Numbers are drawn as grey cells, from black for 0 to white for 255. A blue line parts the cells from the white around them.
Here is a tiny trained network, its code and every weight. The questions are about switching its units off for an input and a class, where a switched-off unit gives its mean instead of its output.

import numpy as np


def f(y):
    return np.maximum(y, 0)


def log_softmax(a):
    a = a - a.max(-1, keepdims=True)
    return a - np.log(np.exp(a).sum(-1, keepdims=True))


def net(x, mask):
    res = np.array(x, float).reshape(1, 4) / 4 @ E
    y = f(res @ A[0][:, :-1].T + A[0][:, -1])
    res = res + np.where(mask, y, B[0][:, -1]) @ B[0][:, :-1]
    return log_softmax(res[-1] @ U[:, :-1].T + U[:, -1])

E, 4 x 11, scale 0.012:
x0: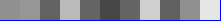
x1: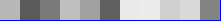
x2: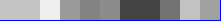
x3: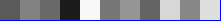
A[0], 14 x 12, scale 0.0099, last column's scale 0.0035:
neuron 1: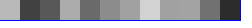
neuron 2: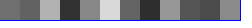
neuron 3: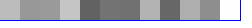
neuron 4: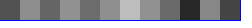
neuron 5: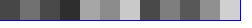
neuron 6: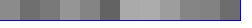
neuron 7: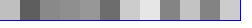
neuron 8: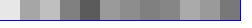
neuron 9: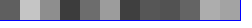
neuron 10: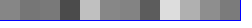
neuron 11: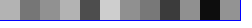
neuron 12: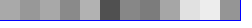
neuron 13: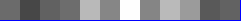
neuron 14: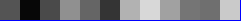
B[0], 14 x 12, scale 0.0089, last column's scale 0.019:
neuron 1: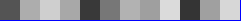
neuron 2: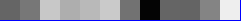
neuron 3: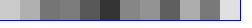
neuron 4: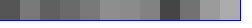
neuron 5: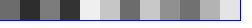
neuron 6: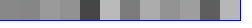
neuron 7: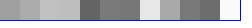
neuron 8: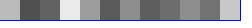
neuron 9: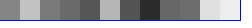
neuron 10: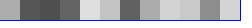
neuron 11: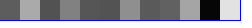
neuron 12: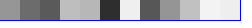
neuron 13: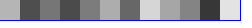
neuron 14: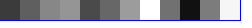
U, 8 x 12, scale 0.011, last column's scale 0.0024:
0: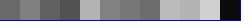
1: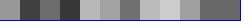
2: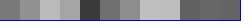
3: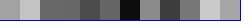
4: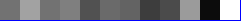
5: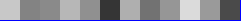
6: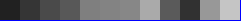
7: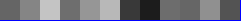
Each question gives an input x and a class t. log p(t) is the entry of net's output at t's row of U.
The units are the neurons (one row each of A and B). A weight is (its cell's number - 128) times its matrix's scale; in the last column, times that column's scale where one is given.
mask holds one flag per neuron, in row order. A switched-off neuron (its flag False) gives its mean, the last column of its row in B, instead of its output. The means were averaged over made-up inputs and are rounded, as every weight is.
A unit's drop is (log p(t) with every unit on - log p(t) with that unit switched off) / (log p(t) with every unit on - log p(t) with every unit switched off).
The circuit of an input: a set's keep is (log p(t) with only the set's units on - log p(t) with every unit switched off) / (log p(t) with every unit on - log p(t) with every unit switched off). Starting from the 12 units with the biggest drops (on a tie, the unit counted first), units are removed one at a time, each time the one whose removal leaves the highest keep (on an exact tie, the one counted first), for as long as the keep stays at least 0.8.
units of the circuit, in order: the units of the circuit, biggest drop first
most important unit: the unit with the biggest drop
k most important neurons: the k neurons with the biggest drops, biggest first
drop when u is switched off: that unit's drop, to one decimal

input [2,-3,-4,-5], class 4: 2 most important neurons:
(neuron 5; neuron 11)
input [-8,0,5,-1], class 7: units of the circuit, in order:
(neuron 2)
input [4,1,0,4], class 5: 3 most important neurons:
(neuron 12; neuron 9; neuron 5)
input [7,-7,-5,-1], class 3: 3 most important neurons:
(neuron 9; neuron 14; neuron 13)
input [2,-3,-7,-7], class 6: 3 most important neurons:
(neuron 14; neuron 7; neuron 4)
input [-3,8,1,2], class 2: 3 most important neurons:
(neuron 7; neuron 1; neuron 5)
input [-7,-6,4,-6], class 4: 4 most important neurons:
(neuron 11; neuron 5; neuron 10; neuron 1)
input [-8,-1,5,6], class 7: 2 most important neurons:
(neuron 2; neuron 9)
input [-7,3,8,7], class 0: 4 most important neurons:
(neuron 12; neuron 10; neuron 2; neuron 14)
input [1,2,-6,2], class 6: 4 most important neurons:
(neuron 14; neuron 5; neuron 3; neuron 4)
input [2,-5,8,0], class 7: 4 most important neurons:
(neuron 9; neuron 14; neuron 7; neuron 2)
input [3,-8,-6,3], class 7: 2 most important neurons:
(neuron 9; neuron 14)
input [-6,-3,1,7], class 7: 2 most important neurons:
(neuron 2; neuron 9)
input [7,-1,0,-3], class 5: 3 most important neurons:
(neuron 9; neuron 14; neuron 3)
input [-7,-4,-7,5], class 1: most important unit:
neuron 5
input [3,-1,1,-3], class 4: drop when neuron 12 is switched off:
0.5
